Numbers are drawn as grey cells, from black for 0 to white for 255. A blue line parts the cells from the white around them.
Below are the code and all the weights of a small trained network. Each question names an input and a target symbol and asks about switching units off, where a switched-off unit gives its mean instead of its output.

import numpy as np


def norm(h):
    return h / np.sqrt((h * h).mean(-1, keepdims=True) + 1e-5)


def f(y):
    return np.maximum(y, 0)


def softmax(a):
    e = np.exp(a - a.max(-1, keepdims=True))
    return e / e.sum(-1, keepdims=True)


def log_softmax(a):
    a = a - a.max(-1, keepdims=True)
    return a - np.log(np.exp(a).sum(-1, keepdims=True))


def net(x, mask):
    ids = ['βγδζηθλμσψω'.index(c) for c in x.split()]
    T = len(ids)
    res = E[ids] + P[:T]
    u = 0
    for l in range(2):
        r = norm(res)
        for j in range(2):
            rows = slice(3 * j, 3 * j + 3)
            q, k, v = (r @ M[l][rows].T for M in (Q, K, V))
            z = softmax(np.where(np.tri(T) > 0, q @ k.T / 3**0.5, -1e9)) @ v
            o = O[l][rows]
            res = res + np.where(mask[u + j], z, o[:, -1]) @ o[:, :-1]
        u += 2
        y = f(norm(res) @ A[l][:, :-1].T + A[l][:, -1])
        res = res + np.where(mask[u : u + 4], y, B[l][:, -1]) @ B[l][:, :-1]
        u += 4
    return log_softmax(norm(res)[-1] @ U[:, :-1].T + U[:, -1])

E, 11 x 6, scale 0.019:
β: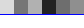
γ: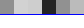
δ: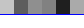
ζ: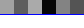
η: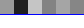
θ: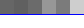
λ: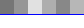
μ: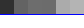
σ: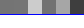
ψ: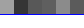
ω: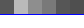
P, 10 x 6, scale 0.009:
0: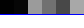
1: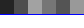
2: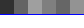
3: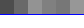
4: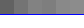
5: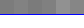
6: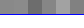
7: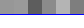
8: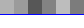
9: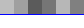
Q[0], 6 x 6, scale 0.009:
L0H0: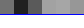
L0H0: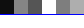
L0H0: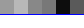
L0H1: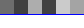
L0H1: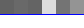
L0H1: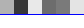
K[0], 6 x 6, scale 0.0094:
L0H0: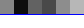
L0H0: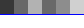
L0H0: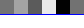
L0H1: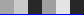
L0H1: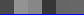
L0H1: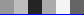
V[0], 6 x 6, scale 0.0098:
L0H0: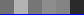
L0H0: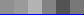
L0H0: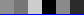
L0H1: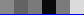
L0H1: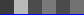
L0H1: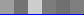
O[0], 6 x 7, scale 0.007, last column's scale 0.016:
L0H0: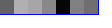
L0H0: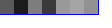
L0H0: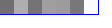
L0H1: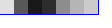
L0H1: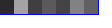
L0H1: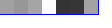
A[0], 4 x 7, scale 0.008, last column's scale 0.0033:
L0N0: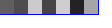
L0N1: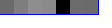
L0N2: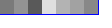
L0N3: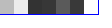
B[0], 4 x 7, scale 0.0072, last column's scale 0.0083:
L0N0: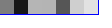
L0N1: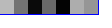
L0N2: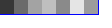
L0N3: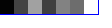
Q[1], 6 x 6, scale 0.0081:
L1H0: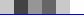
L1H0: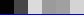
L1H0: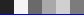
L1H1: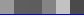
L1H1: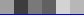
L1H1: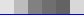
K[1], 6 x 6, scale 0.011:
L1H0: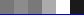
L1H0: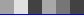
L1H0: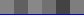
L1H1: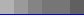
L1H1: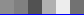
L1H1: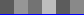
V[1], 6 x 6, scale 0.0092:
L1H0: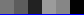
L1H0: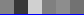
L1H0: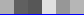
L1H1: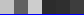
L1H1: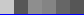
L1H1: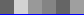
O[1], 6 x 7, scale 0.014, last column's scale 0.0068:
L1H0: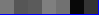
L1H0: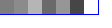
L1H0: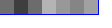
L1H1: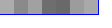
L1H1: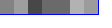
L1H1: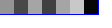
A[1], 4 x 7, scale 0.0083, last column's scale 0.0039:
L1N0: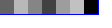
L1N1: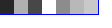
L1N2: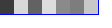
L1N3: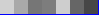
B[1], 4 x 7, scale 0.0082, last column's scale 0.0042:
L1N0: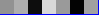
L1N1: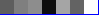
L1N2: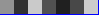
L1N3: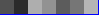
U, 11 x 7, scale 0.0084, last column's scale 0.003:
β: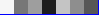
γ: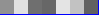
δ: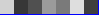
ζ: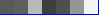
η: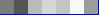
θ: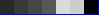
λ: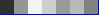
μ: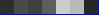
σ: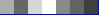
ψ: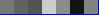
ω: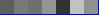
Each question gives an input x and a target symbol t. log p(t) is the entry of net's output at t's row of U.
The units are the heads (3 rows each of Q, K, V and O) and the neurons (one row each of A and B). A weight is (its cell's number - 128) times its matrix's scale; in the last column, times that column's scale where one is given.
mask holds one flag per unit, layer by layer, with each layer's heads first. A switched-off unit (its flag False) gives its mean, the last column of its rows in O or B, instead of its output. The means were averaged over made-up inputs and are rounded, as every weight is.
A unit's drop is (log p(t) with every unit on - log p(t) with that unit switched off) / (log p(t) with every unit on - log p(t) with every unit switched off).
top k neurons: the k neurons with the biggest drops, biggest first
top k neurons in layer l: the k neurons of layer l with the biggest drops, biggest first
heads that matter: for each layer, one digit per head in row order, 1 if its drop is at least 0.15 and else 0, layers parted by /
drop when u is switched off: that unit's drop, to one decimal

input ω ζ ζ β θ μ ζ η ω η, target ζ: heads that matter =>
01 / 10
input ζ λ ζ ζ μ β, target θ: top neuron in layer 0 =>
[L0N0]
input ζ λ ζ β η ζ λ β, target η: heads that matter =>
01 / 10
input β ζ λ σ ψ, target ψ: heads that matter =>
10 / 11
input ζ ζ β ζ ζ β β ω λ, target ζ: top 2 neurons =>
[L1N2 L1N1]
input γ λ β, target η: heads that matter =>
00 / 10
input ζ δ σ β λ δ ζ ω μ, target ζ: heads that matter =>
11 / 00
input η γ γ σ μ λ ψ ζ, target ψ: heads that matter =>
11 / 11
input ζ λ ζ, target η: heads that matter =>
00 / 10
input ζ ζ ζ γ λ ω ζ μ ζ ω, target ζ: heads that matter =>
10 / 00
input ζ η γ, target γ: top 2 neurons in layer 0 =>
[L0N0 L0N2]
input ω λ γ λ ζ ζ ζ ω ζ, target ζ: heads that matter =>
01 / 00
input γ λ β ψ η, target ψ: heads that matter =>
10 / 11
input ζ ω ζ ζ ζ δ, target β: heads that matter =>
00 / 10
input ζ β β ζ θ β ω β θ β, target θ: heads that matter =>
11 / 11
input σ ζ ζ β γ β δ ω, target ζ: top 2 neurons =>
[L0N3 L0N0]
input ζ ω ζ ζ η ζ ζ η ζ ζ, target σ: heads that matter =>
01 / 00
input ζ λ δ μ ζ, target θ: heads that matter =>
01 / 10
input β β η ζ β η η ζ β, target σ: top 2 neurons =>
[L1N3 L1N1]
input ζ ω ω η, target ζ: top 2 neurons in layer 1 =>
[L1N1 L1N2]
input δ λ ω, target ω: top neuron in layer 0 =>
[L0N1]
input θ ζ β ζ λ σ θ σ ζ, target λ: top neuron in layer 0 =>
[L0N0]
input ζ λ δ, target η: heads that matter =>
10 / 10
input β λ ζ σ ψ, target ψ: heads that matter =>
10 / 11
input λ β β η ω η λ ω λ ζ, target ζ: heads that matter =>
10 / 00
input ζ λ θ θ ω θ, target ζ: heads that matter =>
01 / 00
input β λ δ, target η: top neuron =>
[L0N3]
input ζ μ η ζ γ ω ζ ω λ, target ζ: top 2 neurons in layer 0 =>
[L0N1 L0N0]
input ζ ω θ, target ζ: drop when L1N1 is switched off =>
0.2
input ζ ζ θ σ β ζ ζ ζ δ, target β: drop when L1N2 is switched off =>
0.1
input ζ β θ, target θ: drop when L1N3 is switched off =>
0.0
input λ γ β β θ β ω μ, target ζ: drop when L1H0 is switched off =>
0.1
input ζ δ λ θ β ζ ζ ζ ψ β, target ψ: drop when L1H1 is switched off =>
0.2
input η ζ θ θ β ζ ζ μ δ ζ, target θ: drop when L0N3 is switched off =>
0.2
